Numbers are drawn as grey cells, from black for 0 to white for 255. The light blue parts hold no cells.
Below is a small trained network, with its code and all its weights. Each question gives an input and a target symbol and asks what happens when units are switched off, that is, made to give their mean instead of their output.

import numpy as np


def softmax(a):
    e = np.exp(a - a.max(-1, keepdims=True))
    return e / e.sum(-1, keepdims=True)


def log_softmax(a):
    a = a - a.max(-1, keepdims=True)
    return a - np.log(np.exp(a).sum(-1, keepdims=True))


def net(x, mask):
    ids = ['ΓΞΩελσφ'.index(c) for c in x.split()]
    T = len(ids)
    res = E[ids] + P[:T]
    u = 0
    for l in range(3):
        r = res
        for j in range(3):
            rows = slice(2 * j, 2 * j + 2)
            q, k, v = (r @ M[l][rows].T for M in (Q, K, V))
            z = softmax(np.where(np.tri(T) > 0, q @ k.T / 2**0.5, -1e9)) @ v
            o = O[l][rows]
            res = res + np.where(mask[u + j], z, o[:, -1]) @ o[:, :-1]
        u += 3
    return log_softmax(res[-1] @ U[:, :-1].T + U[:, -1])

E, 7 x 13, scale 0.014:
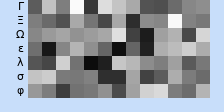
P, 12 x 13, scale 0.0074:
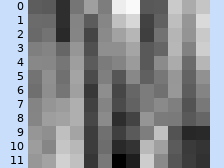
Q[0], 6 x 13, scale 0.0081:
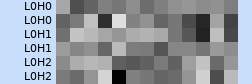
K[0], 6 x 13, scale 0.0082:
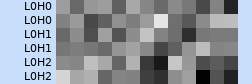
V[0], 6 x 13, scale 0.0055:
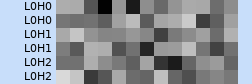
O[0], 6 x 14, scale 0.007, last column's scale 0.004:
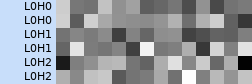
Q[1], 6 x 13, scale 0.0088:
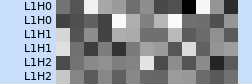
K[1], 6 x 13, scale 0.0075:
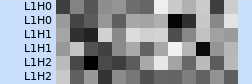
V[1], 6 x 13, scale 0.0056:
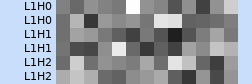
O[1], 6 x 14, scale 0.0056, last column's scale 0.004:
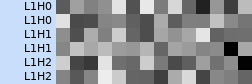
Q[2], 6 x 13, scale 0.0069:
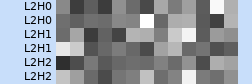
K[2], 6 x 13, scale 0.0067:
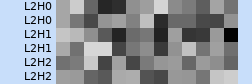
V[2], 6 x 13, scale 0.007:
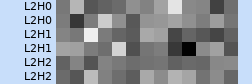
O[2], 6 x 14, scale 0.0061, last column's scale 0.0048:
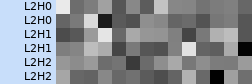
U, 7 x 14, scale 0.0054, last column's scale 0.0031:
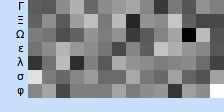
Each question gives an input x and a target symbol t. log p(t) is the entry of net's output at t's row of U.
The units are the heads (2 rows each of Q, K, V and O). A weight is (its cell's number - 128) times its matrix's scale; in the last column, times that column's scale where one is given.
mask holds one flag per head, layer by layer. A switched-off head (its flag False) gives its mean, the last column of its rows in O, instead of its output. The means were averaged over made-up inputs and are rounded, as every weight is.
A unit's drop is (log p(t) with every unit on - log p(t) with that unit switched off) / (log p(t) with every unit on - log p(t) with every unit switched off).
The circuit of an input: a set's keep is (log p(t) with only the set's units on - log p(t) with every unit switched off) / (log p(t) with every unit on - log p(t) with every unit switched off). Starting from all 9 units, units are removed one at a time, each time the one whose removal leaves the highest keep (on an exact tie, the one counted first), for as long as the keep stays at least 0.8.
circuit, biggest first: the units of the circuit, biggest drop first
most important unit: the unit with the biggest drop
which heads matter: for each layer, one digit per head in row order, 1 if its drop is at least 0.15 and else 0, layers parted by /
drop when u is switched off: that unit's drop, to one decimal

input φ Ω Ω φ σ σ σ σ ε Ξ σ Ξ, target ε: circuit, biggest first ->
[L0H2 L1H0]
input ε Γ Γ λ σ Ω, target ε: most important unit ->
L0H2
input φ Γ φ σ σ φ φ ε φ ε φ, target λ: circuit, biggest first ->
[L1H0 L1H2]
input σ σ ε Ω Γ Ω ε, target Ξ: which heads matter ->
001 / 011 / 000
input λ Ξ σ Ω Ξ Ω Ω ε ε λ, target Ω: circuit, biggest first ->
[L1H1 L2H2 L0H2]
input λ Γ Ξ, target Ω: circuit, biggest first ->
[L0H0 L1H1]
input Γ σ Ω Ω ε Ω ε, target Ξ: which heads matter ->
001 / 010 / 000
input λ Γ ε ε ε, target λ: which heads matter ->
110 / 001 / 100
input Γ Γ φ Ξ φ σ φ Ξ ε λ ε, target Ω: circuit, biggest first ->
[L0H2 L2H2]
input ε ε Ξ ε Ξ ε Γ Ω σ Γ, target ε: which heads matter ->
001 / 110 / 000
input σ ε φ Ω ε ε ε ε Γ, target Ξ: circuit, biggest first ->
[L1H1 L0H2]
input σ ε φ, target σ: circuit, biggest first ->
[L2H0 L2H1 L0H2 L1H2]
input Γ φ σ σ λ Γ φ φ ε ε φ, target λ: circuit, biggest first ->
[L1H0 L1H2 L2H0]
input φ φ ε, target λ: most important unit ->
L1H2
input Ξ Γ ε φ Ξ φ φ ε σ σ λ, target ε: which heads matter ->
011 / 100 / 000
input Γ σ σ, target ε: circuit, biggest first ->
[L0H2 L2H1]
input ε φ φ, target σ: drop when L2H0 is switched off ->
0.5
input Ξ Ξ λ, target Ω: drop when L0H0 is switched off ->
0.2
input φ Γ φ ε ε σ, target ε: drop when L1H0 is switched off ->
0.3
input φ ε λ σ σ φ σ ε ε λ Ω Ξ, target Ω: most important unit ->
L1H1
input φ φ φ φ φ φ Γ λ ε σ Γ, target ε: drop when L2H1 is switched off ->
0.0
